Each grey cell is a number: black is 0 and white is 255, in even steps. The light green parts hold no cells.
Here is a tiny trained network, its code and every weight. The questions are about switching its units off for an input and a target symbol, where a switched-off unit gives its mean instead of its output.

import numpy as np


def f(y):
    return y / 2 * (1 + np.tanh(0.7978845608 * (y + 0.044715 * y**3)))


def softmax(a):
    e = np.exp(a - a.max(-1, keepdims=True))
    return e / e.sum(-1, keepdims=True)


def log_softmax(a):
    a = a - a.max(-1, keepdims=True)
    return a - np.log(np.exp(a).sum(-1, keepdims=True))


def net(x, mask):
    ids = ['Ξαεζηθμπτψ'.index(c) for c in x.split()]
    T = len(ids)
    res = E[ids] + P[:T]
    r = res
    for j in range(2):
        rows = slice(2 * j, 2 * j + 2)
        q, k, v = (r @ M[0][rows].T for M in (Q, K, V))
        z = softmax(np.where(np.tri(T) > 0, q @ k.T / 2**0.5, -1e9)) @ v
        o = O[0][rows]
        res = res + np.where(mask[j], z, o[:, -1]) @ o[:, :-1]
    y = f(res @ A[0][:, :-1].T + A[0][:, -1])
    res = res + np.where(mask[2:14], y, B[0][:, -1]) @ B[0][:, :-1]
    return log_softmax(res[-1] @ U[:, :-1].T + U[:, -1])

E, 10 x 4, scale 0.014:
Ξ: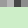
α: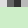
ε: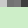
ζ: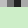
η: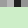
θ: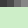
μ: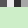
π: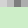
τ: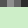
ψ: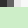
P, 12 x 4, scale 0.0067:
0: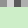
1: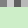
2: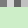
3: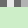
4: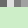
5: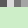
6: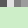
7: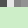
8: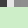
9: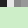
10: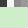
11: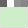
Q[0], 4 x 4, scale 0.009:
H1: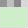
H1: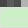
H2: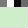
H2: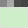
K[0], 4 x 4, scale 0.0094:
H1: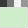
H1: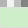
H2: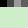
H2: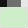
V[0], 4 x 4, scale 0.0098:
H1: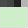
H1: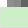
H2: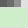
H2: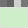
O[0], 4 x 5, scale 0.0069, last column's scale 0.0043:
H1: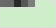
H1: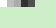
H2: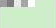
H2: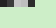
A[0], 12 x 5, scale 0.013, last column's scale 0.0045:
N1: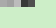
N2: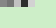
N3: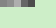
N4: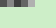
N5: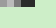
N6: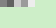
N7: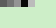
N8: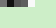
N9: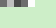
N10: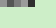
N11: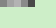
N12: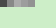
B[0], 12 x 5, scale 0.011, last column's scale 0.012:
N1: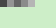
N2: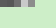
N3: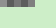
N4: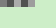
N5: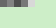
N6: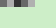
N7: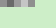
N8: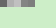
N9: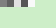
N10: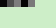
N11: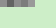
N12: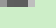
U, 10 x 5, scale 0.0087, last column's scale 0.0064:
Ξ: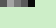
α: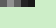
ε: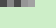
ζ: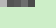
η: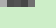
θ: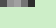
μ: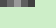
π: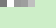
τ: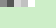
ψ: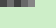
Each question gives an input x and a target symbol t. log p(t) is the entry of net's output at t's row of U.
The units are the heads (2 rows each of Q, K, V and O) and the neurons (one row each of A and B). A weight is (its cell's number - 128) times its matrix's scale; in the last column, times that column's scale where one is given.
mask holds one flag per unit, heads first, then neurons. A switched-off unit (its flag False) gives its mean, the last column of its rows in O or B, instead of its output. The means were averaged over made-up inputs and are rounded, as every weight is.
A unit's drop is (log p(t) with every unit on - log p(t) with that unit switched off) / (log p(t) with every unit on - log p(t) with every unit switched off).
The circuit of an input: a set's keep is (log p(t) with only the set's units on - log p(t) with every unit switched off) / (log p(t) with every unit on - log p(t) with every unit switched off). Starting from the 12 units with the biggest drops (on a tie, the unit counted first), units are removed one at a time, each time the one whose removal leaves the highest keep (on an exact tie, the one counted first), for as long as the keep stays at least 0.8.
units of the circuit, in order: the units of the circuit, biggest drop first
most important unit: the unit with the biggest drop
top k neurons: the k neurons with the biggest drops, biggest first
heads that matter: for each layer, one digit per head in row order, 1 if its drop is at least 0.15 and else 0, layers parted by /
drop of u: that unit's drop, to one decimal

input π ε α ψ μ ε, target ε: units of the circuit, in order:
(N9 N2 N6 H2)
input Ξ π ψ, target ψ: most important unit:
H1
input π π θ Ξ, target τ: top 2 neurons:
(N6 N5)
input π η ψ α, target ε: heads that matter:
11
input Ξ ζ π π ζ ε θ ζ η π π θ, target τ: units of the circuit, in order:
(N5 N1)
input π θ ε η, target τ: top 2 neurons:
(N6 N9)
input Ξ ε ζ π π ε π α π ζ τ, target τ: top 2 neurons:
(N7 N9)
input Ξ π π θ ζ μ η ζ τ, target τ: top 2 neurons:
(N7 N6)
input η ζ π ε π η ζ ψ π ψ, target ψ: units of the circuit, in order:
(N12 N6)
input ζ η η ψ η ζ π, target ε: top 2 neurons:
(N9 N6)
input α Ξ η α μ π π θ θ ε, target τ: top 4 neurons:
(N7 N6 N2 N12)
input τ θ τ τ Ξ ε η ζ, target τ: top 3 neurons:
(N6 N5 N12)
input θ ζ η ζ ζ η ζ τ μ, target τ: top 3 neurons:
(N9 N6 N5)
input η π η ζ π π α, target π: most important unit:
H1
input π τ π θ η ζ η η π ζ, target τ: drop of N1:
0.2
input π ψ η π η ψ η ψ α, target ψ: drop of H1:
0.7
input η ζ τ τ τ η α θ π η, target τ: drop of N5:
0.2
